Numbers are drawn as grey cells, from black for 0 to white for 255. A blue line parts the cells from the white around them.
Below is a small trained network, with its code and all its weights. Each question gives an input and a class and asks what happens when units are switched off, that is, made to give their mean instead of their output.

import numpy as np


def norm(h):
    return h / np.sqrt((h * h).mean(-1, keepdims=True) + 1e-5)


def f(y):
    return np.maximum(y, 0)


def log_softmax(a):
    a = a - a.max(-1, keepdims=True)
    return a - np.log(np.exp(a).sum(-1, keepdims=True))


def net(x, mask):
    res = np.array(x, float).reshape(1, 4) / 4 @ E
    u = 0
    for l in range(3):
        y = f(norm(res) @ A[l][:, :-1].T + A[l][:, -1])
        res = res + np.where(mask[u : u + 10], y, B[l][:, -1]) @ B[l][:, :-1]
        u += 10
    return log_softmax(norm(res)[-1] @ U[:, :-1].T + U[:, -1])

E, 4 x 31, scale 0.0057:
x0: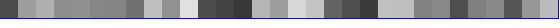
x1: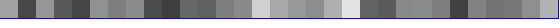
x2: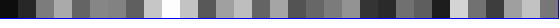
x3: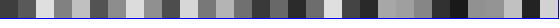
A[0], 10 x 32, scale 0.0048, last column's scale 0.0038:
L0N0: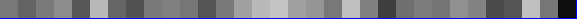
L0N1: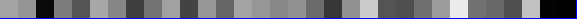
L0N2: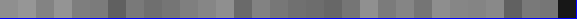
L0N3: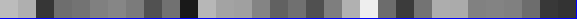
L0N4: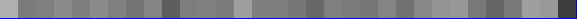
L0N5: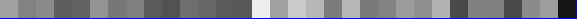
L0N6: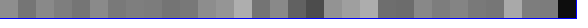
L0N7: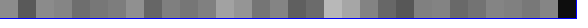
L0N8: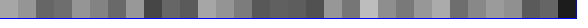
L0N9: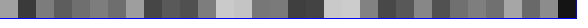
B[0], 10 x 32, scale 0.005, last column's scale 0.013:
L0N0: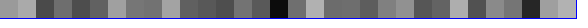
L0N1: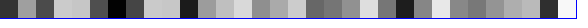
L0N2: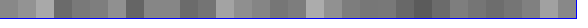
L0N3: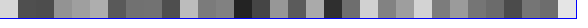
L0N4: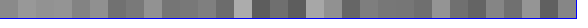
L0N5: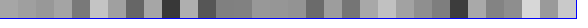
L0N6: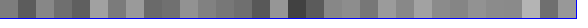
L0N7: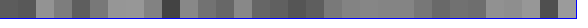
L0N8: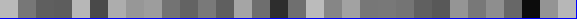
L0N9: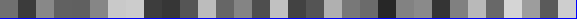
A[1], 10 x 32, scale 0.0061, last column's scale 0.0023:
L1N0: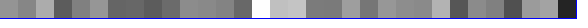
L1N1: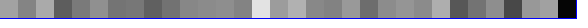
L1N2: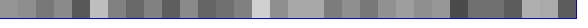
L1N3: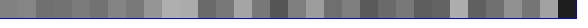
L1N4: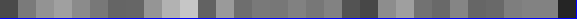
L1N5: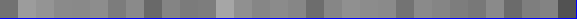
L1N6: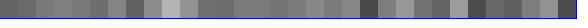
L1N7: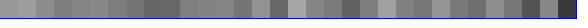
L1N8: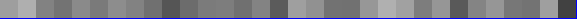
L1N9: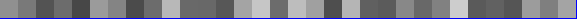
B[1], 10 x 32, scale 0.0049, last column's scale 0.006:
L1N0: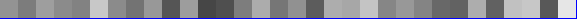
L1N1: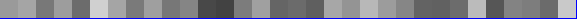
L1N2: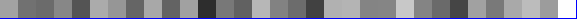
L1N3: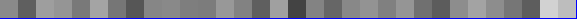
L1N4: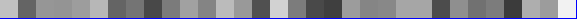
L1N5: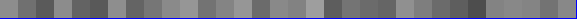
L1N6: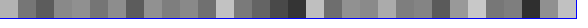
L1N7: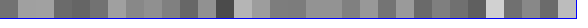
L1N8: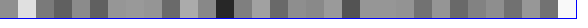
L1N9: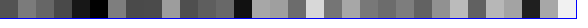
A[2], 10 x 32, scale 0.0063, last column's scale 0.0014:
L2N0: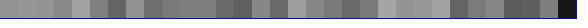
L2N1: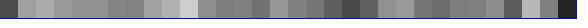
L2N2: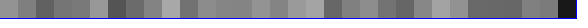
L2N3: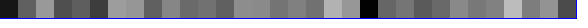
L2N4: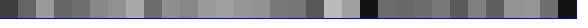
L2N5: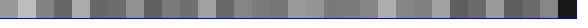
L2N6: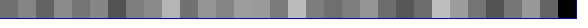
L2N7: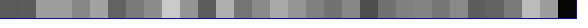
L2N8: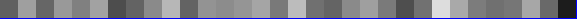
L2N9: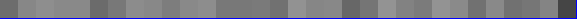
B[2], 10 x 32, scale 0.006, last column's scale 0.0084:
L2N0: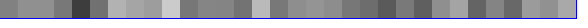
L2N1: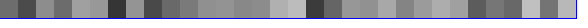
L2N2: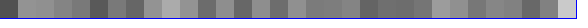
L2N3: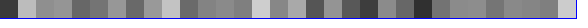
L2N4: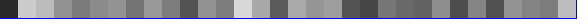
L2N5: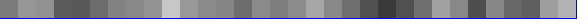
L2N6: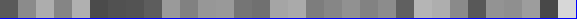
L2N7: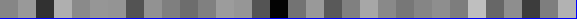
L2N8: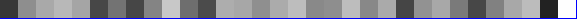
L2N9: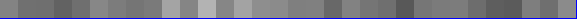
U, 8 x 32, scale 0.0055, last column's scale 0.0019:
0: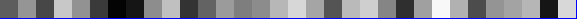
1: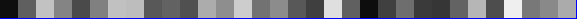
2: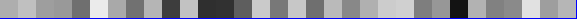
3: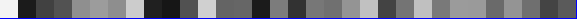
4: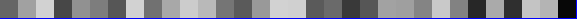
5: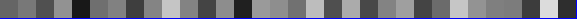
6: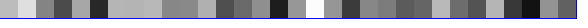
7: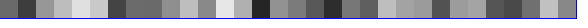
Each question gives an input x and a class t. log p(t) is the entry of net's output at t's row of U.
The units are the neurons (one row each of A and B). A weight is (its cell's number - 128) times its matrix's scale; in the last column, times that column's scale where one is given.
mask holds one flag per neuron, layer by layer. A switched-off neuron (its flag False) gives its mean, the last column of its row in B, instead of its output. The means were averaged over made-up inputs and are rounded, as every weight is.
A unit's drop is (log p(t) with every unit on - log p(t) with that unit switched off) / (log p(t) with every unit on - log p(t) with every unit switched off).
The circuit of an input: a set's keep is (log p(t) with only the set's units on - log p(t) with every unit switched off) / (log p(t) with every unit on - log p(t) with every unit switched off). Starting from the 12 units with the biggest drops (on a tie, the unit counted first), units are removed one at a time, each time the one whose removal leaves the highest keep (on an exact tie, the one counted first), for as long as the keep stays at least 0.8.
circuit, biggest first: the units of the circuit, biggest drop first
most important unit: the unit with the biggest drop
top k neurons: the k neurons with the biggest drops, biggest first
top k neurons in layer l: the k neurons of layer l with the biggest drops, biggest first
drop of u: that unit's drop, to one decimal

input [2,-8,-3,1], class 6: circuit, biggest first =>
(L0N1)
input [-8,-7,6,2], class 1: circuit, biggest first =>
(L0N9 L2N8)
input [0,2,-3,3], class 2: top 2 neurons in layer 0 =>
(L0N1 L0N5)
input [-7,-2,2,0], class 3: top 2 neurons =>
(L0N9 L0N3)
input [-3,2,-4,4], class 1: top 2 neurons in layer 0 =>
(L0N9 L0N3)
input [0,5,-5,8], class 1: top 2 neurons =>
(L0N3 L0N9)
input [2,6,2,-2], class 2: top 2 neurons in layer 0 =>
(L0N5 L0N8)
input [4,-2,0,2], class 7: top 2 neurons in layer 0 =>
(L0N1 L0N5)
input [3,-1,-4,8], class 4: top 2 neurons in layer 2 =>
(L2N1 L2N7)
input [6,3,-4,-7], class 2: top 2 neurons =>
(L0N5 L1N2)
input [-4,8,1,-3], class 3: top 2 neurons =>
(L0N9 L0N3)
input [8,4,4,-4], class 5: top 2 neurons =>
(L0N0 L1N9)
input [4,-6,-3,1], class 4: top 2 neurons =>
(L0N1 L2N1)
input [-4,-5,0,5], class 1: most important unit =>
L0N3
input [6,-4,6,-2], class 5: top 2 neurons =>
(L1N9 L0N1)
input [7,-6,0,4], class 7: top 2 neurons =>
(L1N4 L0N5)
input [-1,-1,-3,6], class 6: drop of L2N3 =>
-0.1
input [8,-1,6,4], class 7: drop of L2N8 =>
0.0
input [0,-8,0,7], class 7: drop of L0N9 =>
0.1
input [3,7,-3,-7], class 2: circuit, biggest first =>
(L0N5)
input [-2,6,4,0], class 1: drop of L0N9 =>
0.2
